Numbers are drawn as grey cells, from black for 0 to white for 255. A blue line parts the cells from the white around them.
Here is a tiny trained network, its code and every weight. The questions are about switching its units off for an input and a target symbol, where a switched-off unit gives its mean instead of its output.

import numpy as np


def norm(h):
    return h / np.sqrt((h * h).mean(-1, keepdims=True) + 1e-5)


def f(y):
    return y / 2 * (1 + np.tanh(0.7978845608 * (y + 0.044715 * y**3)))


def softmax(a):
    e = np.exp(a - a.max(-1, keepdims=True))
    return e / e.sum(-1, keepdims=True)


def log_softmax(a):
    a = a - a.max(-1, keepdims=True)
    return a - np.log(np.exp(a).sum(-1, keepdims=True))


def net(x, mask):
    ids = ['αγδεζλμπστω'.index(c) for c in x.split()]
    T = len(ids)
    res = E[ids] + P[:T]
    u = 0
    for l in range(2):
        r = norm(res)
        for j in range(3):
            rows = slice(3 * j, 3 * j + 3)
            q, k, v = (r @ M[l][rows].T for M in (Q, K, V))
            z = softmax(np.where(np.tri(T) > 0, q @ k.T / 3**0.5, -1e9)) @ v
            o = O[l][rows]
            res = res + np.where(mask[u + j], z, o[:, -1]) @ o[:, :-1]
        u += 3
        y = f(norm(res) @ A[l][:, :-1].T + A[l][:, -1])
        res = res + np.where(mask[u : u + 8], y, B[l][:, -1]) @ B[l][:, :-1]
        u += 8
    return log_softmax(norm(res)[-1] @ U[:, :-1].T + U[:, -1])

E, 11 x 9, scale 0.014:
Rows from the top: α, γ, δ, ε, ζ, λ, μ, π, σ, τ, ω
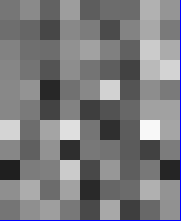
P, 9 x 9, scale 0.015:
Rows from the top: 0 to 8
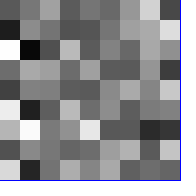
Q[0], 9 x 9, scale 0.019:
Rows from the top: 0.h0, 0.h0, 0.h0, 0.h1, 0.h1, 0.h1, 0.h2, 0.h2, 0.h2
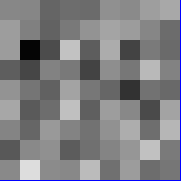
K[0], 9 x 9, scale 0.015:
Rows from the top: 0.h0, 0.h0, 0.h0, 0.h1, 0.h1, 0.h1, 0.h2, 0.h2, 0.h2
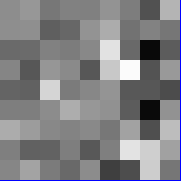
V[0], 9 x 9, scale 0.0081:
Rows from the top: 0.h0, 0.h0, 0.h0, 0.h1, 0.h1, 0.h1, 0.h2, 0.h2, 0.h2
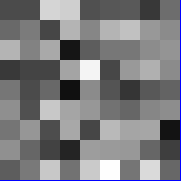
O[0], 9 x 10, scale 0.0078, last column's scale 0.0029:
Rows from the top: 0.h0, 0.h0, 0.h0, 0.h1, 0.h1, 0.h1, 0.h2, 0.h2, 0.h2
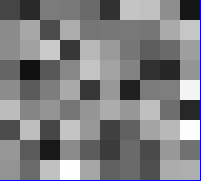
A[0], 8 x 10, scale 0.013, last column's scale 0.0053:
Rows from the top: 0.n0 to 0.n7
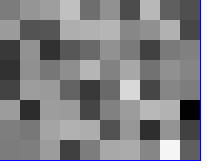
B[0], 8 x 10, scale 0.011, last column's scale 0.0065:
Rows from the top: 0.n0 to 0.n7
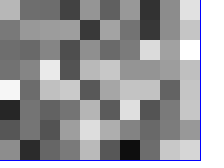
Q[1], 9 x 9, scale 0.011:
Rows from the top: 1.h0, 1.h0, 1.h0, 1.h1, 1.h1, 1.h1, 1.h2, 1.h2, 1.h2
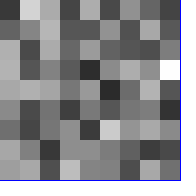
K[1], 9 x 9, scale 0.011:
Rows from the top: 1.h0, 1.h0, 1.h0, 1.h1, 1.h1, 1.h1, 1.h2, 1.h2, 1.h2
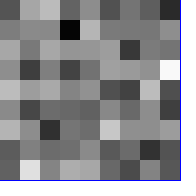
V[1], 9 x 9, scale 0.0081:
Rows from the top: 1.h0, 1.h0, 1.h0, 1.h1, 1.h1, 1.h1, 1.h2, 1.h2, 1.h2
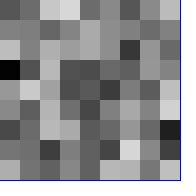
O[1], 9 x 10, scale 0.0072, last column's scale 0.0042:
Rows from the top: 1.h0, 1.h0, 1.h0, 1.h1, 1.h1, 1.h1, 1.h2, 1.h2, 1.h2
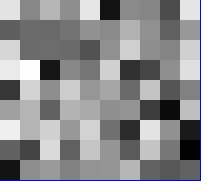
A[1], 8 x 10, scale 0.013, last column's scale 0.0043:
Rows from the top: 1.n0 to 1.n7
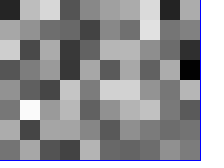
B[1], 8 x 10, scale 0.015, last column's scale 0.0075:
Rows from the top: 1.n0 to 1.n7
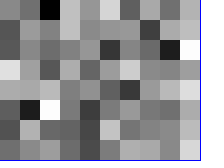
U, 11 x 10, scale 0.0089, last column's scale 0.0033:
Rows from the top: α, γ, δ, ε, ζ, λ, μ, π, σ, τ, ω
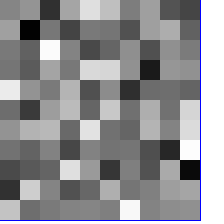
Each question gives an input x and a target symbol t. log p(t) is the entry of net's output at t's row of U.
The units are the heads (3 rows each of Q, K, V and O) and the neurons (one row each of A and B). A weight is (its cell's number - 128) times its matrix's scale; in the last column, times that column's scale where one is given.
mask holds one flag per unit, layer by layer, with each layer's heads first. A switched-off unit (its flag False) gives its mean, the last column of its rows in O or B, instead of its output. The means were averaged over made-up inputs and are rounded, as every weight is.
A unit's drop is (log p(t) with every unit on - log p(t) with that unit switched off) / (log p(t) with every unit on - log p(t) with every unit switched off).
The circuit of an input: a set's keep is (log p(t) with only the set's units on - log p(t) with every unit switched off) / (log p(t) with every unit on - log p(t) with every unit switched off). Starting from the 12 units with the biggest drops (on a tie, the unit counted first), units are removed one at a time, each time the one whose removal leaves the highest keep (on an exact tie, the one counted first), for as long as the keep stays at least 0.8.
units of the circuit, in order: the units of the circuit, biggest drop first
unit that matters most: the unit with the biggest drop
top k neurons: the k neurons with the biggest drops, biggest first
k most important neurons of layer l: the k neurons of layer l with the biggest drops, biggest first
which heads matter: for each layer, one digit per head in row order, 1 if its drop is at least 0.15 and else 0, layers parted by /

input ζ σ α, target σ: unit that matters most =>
0.n5
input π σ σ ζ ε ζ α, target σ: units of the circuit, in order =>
(0.h2, 1.h1)
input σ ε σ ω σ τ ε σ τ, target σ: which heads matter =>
100 / 000
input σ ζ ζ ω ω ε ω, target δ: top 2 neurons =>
(0.n7, 1.n5)
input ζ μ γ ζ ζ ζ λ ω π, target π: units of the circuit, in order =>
(0.h0, 1.n2)
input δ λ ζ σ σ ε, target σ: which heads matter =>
100 / 000
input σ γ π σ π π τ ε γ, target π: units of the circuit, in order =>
(0.h2, 1.n2)
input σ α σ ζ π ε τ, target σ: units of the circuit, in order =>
(0.h2, 1.h1)
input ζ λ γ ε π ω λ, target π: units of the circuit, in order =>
(0.h1, 0.h2, 1.h1, 1.n2)
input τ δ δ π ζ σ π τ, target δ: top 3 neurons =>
(0.n4, 0.n7, 1.n5)
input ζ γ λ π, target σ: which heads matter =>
001 / 000
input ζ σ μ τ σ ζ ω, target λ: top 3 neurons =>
(1.n0, 1.n5, 0.n7)
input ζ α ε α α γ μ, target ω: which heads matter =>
001 / 010
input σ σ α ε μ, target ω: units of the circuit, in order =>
(0.n5, 1.n3)
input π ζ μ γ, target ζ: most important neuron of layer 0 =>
(0.n0)
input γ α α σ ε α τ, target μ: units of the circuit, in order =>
(1.h2, 1.h1)
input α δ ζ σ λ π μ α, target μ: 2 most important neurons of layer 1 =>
(1.n4, 1.n2)
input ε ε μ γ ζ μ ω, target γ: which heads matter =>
010 / 010
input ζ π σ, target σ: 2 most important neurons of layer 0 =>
(0.n5, 0.n4)
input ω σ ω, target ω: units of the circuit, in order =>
(0.n5, 1.n3, 0.h0)
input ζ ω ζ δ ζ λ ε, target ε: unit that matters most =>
0.h2
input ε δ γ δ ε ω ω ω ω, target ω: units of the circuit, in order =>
(0.n5, 0.h0, 1.n3)
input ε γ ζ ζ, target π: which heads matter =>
011 / 010
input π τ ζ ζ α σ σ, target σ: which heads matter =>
011 / 010
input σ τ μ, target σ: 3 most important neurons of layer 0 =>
(0.n5, 0.n4, 0.n1)
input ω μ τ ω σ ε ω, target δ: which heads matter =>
010 / 010
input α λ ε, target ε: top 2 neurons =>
(0.n5, 0.n1)
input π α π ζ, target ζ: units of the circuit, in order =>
(0.h1)
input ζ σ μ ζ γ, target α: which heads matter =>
010 / 000
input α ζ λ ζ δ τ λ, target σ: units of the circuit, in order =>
(0.h2, 1.h1)
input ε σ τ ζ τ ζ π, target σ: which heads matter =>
001 / 010
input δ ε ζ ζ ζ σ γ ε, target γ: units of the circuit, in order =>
(0.n7, 0.h2)
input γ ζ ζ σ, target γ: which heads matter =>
010 / 010
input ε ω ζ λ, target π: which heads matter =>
011 / 000
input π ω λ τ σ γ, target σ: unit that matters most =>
0.h0
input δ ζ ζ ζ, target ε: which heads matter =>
011 / 010
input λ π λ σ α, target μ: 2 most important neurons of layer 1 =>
(1.n2, 1.n4)
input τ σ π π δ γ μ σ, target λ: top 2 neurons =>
(1.n0, 1.n5)
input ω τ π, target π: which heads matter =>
000 / 000
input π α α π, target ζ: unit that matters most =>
0.h1
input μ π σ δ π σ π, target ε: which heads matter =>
001 / 010
